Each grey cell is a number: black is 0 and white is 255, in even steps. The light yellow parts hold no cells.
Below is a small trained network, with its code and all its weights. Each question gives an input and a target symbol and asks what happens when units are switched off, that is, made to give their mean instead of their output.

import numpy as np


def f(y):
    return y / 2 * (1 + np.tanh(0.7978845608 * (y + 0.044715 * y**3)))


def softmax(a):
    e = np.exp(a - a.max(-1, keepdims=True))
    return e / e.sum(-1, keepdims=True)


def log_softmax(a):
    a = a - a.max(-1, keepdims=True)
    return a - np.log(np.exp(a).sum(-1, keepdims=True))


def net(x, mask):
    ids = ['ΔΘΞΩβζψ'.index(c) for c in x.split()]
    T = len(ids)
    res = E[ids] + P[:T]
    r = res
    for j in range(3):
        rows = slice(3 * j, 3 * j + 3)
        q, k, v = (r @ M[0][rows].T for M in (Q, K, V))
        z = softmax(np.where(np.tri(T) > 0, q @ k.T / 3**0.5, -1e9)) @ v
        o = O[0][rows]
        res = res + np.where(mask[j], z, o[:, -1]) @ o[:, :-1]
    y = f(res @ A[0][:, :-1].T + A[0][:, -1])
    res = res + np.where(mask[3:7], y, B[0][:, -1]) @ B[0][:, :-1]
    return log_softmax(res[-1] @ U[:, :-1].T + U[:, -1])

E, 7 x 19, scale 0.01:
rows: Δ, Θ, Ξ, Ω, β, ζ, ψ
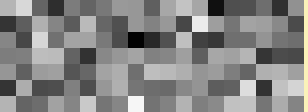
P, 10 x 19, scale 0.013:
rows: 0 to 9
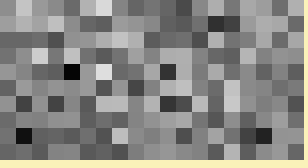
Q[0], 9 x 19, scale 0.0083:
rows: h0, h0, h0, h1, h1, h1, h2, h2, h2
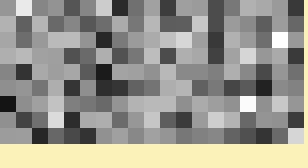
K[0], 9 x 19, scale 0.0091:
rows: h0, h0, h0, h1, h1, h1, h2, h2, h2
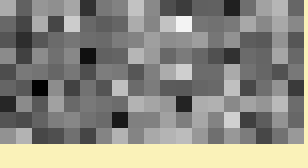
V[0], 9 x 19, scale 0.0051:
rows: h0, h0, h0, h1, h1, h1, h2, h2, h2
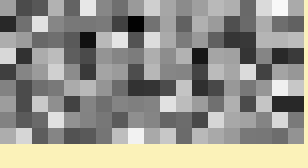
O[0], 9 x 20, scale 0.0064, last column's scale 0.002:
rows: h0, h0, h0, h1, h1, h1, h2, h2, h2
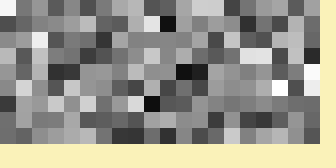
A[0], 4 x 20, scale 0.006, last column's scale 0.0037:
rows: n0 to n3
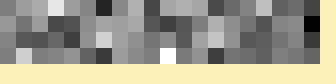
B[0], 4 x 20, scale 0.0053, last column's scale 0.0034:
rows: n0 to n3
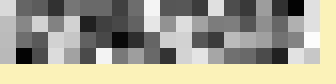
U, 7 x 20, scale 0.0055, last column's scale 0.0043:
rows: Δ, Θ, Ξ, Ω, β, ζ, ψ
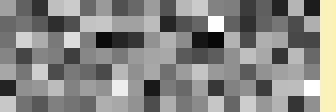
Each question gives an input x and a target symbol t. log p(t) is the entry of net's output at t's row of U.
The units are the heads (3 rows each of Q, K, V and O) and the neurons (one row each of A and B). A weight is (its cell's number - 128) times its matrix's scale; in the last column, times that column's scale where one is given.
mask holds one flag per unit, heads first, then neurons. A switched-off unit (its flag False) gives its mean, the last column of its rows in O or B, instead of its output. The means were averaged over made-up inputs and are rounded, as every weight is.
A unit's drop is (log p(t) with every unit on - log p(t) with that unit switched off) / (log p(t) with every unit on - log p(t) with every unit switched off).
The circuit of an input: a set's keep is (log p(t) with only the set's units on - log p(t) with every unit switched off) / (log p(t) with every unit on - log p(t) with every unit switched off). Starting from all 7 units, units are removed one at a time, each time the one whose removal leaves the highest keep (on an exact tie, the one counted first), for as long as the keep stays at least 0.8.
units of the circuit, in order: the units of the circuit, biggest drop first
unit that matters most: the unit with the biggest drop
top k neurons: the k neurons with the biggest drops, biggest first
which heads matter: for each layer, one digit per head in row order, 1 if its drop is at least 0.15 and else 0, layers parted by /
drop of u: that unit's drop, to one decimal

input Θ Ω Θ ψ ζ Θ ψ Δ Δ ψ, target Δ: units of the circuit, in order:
[h1]
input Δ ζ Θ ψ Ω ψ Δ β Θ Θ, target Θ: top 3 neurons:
[n0 n2 n1]
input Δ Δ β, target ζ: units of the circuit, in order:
[h1 h0]
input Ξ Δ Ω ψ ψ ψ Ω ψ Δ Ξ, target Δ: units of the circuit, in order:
[h2 n3 h1]
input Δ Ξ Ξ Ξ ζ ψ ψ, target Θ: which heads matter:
110
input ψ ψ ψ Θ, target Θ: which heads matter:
000
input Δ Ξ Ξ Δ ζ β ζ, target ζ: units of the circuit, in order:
[h0 h1]
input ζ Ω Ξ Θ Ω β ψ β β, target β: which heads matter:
100
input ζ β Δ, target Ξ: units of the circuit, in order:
[h1 n2 n1]
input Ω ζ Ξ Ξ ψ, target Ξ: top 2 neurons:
[n2 n1]
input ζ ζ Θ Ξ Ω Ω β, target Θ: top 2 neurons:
[n2 n1]
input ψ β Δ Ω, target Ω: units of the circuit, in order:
[h1 h0]
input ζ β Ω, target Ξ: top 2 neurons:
[n2 n1]
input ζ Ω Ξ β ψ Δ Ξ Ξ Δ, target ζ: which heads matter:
101
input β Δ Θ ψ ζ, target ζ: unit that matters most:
h0
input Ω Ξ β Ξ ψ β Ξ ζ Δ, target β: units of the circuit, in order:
[h0 h1]
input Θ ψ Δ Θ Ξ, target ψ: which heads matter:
100
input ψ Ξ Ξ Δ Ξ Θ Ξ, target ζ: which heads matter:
110
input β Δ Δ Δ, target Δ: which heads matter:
110
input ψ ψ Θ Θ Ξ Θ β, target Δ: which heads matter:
110
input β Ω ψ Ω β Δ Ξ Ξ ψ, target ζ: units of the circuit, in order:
[h0 h1 n0]
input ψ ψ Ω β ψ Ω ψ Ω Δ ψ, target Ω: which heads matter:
010
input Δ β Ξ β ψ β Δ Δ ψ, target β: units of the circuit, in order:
[h0 n1]
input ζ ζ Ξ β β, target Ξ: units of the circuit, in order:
[n2 h1 h0]
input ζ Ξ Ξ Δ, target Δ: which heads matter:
000
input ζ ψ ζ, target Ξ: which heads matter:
010
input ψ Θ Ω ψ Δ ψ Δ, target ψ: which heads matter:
100
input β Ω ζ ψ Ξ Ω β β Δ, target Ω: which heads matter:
110
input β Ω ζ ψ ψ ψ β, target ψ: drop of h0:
1.2
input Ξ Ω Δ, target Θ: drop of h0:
0.5
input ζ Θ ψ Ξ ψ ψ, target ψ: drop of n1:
0.0
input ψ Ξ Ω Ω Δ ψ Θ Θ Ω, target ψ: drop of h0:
1.1
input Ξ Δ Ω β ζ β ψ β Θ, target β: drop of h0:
0.7
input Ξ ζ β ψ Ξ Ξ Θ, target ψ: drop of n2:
0.1
